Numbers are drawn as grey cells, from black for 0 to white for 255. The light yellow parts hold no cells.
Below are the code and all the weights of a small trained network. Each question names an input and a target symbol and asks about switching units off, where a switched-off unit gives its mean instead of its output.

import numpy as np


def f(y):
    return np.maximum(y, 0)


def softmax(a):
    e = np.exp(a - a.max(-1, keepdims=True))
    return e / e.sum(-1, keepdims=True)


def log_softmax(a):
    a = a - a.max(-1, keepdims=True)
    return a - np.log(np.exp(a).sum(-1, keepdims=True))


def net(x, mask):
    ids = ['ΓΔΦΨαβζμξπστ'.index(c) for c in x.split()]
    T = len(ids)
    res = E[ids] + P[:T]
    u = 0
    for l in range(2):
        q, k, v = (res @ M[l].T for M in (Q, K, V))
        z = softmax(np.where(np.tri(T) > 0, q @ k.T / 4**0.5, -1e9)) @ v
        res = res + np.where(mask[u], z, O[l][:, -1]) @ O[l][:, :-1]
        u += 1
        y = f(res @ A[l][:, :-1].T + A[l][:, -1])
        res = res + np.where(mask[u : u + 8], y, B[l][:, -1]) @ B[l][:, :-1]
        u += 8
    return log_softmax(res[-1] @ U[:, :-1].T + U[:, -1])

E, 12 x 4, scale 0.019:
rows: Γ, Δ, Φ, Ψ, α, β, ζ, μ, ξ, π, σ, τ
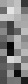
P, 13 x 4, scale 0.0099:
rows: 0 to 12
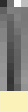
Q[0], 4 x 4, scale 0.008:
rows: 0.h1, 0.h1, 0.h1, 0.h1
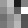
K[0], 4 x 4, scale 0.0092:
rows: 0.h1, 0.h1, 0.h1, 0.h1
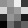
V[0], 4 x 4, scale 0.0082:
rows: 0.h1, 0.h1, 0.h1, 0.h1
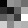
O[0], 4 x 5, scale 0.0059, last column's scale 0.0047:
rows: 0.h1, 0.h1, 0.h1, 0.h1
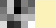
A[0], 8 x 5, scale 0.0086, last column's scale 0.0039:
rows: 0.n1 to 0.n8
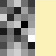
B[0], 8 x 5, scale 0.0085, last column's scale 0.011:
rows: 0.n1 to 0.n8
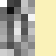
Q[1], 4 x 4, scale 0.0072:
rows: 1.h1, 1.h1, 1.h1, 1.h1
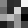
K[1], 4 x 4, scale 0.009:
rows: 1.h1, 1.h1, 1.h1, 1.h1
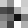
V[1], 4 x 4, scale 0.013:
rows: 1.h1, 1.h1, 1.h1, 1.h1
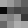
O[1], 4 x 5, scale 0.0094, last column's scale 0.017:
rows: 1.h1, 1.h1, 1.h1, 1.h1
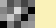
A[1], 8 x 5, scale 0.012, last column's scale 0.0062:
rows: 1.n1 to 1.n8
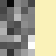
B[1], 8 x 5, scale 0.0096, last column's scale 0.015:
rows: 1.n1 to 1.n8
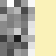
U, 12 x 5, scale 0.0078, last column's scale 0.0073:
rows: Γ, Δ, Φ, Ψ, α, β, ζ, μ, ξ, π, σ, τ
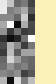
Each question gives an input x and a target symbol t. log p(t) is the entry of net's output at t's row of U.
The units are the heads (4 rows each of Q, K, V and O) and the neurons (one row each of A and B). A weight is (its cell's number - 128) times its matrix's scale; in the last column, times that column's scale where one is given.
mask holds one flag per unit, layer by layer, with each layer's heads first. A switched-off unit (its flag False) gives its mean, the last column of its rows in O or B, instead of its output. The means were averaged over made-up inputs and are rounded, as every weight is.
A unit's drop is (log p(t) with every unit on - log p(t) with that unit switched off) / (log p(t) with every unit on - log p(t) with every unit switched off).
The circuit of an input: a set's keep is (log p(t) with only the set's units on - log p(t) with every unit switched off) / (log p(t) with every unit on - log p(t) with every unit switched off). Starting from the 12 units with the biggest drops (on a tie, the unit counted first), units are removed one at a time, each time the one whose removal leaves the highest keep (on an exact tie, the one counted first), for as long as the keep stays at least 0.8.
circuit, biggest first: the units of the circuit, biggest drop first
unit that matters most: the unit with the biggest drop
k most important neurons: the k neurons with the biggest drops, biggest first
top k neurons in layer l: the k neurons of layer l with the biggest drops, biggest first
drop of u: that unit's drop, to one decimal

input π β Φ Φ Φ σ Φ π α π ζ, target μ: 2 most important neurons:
1.n1, 0.n5
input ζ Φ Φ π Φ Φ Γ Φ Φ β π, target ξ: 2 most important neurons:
1.n1, 0.n5
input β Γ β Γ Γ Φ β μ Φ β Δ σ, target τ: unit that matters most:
0.h1
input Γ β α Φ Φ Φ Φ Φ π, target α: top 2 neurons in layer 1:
1.n5, 1.n7
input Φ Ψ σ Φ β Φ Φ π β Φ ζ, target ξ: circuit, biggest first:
0.n5, 1.n1, 0.n8, 1.h1
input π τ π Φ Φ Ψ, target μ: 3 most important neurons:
0.n5, 1.n1, 0.n2
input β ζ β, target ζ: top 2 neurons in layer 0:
0.n5, 0.n8
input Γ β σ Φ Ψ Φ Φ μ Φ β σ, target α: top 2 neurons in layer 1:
1.n5, 1.n7
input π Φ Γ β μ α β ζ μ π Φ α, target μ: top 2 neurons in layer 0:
0.n5, 0.n3
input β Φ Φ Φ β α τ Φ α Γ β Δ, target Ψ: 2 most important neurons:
0.n3, 1.n8
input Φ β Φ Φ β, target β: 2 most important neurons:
1.n1, 0.n5
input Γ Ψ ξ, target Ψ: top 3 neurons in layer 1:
1.n8, 1.n5, 1.n7
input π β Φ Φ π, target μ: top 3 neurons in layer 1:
1.n1, 1.n8, 1.n2
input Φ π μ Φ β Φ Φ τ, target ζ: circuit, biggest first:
0.h1
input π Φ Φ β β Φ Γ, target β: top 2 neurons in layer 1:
1.n1, 1.n5
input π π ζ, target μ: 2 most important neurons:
1.n1, 0.n3
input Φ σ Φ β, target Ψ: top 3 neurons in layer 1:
1.n8, 1.n5, 1.n7
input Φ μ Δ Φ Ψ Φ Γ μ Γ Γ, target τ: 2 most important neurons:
1.n1, 0.n4
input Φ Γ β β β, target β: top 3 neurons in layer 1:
1.n1, 1.n5, 1.n3
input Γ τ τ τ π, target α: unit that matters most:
0.n4
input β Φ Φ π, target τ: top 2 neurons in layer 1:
1.n8, 1.n6
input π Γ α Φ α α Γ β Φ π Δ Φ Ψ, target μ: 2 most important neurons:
1.n1, 0.n5
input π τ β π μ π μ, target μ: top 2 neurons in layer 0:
0.n5, 0.n2
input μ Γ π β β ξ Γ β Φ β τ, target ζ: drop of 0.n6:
-0.1
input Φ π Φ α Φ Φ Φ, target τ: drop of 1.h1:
0.1
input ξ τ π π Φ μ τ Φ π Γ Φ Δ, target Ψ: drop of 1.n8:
0.2
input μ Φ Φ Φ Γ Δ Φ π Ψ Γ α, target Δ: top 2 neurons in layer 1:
1.n1, 1.n8
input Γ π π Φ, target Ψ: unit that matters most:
0.n5
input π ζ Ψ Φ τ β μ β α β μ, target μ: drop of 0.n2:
0.2
